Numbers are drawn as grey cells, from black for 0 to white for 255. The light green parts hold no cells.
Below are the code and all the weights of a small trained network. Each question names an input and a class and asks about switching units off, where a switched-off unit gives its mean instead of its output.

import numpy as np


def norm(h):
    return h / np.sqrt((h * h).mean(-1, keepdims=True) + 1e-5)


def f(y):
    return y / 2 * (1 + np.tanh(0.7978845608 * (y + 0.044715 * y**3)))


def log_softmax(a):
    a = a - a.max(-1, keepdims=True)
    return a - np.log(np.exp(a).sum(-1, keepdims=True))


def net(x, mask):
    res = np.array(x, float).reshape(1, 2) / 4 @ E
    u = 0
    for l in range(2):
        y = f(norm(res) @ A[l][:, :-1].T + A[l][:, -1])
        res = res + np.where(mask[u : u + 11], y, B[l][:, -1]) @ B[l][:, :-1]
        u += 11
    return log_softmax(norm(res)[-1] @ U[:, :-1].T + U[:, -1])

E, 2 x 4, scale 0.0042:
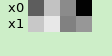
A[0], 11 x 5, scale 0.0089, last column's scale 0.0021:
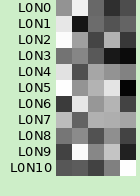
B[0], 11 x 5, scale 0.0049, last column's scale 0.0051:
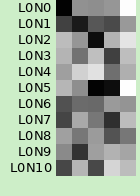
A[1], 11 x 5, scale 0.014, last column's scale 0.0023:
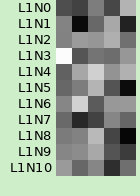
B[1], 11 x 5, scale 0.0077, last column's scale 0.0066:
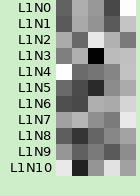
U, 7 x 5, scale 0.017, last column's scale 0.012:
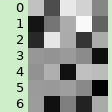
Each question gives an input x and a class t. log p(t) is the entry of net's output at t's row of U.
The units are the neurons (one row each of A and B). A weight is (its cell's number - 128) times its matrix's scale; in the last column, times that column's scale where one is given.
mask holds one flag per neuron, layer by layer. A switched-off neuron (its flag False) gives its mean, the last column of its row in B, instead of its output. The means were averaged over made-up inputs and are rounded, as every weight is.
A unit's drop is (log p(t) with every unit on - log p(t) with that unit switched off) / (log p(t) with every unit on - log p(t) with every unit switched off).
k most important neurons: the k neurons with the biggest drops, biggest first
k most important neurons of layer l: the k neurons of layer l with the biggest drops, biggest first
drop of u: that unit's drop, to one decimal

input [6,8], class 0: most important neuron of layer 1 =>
L1N4
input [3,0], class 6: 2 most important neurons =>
L0N3, L1N4
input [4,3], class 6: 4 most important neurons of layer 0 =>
L0N10, L0N2, L0N3, L0N5
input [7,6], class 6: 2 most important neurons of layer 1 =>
L1N4, L1N3
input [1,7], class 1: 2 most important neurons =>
L1N6, L0N0
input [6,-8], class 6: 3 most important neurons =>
L0N3, L1N10, L0N0
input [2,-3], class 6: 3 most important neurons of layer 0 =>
L0N3, L0N2, L0N0
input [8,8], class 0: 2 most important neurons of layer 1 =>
L1N4, L1N0
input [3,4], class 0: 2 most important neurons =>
L0N5, L1N4
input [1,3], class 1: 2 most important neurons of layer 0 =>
L0N0, L0N1
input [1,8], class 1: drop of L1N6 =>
0.7
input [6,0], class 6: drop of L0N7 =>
0.0
